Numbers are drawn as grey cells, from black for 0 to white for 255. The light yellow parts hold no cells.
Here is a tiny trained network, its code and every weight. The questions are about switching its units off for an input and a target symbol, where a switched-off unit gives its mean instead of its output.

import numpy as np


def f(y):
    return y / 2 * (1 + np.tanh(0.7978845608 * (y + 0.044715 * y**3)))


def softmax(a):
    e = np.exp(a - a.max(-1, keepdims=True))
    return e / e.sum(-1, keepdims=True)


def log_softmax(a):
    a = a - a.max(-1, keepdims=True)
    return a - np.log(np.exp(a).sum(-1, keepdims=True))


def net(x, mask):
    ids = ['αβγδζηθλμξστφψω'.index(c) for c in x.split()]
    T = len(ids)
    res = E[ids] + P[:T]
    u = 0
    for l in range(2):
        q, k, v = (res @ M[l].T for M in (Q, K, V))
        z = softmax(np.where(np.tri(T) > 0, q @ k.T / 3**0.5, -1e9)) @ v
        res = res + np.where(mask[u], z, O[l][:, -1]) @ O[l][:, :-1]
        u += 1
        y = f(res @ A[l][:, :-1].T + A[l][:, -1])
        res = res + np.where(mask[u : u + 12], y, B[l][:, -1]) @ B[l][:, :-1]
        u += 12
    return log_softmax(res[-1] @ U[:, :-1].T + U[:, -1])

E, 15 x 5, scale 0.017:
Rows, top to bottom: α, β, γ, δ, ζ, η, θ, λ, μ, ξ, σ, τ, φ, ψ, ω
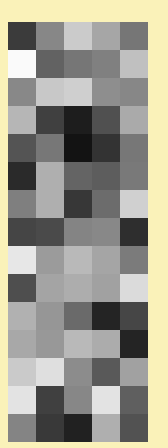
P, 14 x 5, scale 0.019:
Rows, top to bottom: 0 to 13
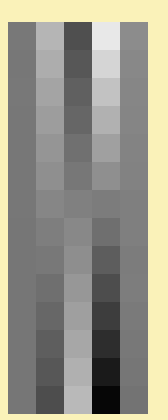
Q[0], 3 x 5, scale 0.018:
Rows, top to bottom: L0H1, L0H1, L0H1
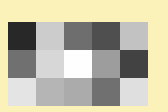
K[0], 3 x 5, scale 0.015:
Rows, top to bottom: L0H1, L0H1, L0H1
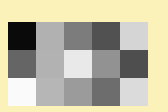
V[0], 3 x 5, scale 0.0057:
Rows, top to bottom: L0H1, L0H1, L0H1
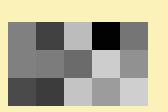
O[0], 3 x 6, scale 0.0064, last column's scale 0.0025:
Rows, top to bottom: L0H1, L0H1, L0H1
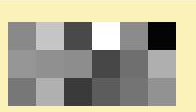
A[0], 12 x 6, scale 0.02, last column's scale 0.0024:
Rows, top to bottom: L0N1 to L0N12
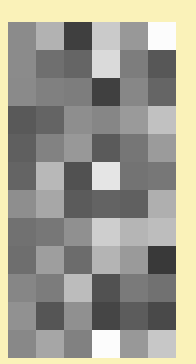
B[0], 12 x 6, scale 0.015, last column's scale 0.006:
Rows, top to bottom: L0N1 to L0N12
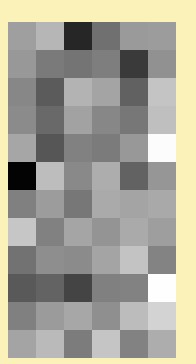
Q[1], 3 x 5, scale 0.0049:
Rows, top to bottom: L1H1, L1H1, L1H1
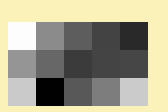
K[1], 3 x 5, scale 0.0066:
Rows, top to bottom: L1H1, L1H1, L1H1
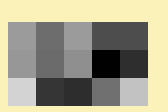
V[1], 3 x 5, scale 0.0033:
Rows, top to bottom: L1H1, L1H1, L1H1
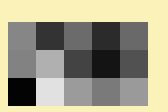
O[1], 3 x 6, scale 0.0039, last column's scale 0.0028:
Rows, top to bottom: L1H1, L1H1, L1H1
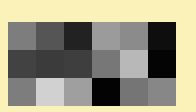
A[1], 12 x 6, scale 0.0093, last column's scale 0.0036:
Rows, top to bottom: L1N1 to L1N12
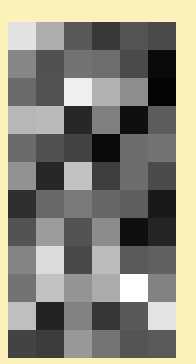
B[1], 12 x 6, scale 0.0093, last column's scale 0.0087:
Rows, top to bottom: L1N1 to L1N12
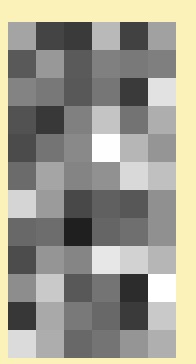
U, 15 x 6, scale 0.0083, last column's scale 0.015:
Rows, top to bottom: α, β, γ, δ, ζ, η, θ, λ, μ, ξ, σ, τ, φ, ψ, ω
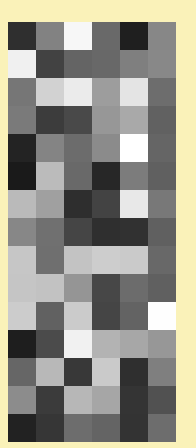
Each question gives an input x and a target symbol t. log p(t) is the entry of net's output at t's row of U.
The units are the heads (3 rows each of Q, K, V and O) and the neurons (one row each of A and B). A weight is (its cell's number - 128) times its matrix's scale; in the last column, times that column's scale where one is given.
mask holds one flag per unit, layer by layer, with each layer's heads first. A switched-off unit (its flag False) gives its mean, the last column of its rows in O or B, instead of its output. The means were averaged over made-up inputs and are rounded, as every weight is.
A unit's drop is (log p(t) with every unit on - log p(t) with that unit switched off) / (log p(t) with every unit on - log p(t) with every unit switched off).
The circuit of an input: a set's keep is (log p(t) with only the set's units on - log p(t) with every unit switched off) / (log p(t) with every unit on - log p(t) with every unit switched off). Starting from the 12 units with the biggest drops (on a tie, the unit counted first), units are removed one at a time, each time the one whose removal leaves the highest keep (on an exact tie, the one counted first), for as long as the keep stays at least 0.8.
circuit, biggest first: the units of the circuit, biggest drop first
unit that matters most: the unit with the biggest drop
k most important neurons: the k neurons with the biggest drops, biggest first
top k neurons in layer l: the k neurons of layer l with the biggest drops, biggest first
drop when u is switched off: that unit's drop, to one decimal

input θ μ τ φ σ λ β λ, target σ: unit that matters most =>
L0H1
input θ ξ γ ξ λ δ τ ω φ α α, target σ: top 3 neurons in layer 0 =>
[L0N11, L0N7, L0N5]
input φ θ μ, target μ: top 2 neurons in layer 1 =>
[L1N11, L1N3]
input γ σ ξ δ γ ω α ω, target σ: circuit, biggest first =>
[L0H1, L0N10, L1N9]
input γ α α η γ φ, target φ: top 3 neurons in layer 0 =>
[L0N1, L0N5, L0N7]
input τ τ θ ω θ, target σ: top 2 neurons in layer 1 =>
[L1N9, L1N6]
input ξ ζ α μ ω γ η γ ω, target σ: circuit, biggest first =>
[L0H1, L1N9, L0N10]
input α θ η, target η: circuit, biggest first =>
[L0N6, L1H1]
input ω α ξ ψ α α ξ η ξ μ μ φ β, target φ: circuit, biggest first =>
[L0H1, L0N5]
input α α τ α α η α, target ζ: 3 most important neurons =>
[L1N6, L1N5, L0N10]
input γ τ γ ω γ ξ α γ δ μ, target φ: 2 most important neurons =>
[L0N12, L1N1]
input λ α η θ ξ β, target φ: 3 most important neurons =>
[L0N1, L1N1, L0N5]
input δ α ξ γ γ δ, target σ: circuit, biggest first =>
[L0H1, L0N3]
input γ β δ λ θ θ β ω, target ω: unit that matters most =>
L0N2
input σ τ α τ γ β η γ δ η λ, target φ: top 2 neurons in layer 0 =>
[L0N6, L0N2]
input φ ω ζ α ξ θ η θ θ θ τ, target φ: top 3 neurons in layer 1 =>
[L1N8, L1N6, L1N5]
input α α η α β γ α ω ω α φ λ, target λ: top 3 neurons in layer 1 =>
[L1N8, L1N7, L1N12]
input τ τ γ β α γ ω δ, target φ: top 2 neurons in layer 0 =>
[L0N1, L0N10]
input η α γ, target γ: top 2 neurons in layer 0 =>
[L0N12, L0N1]
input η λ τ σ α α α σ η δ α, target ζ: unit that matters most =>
L1N6
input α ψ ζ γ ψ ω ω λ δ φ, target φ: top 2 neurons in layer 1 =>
[L1N10, L1N1]
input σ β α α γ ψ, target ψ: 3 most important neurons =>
[L0N2, L1N10, L1N4]
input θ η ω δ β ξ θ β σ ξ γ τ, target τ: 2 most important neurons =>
[L1N10, L0N12]
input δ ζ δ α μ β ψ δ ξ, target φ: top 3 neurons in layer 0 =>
[L0N9, L0N12, L0N6]
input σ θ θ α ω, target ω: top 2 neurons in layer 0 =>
[L0N2, L0N10]
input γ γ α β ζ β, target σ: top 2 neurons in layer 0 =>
[L0N10, L0N5]
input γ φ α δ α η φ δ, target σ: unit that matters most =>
L0N11
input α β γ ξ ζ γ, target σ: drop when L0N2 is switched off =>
0.0
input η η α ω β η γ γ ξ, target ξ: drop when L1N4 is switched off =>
0.1
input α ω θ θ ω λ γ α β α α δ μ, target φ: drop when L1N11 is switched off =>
-0.1
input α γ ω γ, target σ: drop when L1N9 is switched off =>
0.2
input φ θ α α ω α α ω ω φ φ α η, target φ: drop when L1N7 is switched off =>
0.2
